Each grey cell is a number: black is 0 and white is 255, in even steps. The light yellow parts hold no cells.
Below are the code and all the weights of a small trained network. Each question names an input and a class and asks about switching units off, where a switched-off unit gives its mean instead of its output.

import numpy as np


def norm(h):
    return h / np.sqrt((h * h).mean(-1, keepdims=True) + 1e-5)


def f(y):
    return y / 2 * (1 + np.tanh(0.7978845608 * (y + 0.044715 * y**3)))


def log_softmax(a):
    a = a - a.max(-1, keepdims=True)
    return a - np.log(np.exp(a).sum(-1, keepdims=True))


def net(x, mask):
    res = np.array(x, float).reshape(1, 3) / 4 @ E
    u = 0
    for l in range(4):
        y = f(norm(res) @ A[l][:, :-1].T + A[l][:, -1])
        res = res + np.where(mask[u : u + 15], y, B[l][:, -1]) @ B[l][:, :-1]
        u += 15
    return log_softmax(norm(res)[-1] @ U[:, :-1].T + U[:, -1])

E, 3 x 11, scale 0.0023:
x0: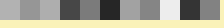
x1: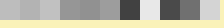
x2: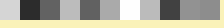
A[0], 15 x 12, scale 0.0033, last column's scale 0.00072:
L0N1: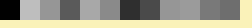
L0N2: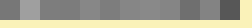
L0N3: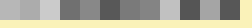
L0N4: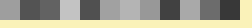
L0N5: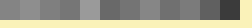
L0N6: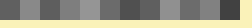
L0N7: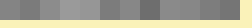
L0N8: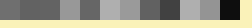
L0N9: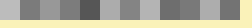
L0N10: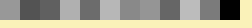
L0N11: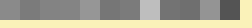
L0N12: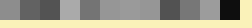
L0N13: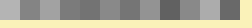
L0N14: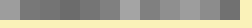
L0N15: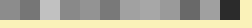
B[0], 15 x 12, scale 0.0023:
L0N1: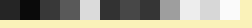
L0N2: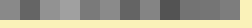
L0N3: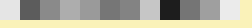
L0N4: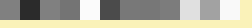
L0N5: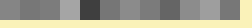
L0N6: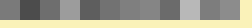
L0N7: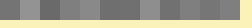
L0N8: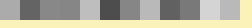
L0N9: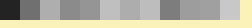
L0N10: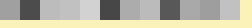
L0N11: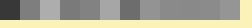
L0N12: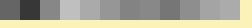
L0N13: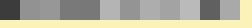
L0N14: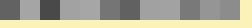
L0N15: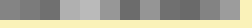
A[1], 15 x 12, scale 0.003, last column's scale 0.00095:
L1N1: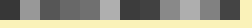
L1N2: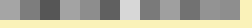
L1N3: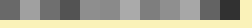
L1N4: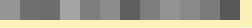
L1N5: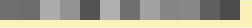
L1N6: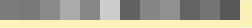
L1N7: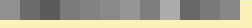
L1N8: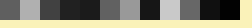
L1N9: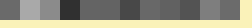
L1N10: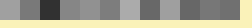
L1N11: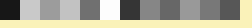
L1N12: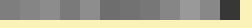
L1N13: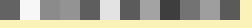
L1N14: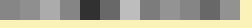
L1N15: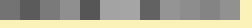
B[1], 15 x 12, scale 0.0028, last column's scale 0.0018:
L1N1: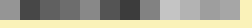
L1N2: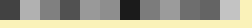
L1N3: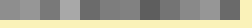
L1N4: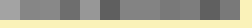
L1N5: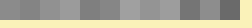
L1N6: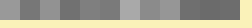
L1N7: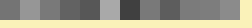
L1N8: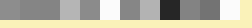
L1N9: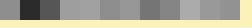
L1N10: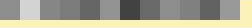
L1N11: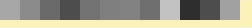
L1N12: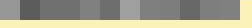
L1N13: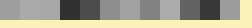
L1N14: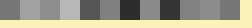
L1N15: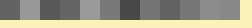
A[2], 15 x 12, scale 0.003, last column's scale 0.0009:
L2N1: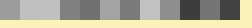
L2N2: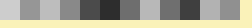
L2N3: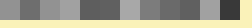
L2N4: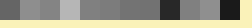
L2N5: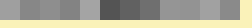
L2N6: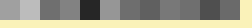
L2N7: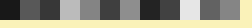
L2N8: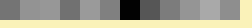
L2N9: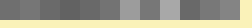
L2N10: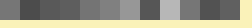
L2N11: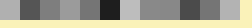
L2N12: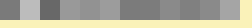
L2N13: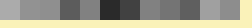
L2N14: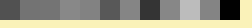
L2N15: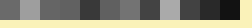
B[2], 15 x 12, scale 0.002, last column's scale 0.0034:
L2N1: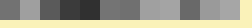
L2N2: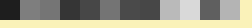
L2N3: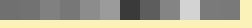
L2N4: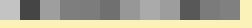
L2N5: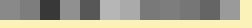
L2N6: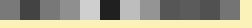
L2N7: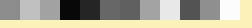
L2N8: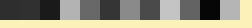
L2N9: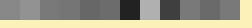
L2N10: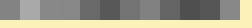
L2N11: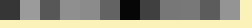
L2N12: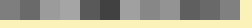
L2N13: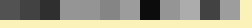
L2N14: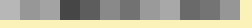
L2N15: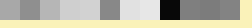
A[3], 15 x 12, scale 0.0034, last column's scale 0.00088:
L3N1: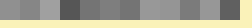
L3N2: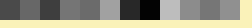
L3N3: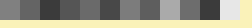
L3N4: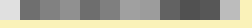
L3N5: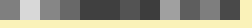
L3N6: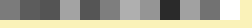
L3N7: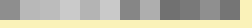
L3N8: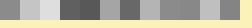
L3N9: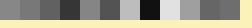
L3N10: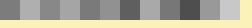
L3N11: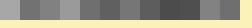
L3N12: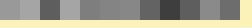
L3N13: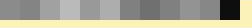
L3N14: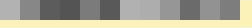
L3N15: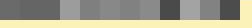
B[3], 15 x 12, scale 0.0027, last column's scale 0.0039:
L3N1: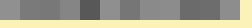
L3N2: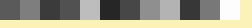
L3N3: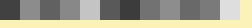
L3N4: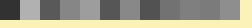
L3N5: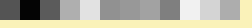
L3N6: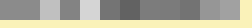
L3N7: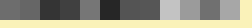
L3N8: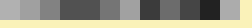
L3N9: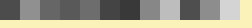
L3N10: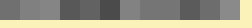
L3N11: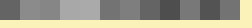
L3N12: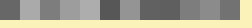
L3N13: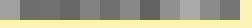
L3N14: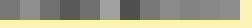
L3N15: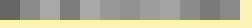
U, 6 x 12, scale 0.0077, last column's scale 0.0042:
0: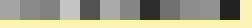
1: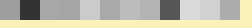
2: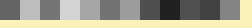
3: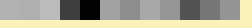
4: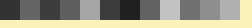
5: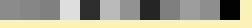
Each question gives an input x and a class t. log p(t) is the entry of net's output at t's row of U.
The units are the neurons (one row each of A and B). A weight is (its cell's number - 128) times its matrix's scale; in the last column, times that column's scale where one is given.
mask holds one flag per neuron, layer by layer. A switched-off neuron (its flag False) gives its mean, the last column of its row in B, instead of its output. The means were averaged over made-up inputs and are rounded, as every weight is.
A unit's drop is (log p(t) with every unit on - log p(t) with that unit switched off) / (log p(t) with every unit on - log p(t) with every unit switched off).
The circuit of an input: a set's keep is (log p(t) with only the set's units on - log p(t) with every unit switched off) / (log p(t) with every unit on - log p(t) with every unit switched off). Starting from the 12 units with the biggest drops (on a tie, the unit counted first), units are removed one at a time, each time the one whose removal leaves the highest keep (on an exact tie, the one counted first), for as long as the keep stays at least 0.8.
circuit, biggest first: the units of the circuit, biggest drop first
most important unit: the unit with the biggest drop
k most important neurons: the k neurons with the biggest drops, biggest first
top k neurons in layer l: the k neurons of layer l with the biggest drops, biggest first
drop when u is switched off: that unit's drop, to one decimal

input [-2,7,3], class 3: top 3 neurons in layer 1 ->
L1N13, L1N11, L1N9
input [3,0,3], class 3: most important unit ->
L0N1
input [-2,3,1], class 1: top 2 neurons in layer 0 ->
L0N4, L0N10
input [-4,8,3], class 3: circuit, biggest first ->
L0N1, L1N13
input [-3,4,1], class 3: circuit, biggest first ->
L0N1, L1N13
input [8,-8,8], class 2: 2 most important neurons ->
L2N15, L0N1
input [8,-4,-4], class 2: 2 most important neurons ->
L1N8, L2N15
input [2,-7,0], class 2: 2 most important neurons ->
L1N8, L0N4
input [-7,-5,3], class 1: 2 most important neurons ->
L0N10, L0N8
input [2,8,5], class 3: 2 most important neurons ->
L0N1, L3N8
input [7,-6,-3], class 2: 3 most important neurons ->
L1N8, L2N15, L0N4
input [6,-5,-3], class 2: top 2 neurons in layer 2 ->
L2N15, L2N2
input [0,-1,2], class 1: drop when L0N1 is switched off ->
0.1
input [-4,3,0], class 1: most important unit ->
L2N7
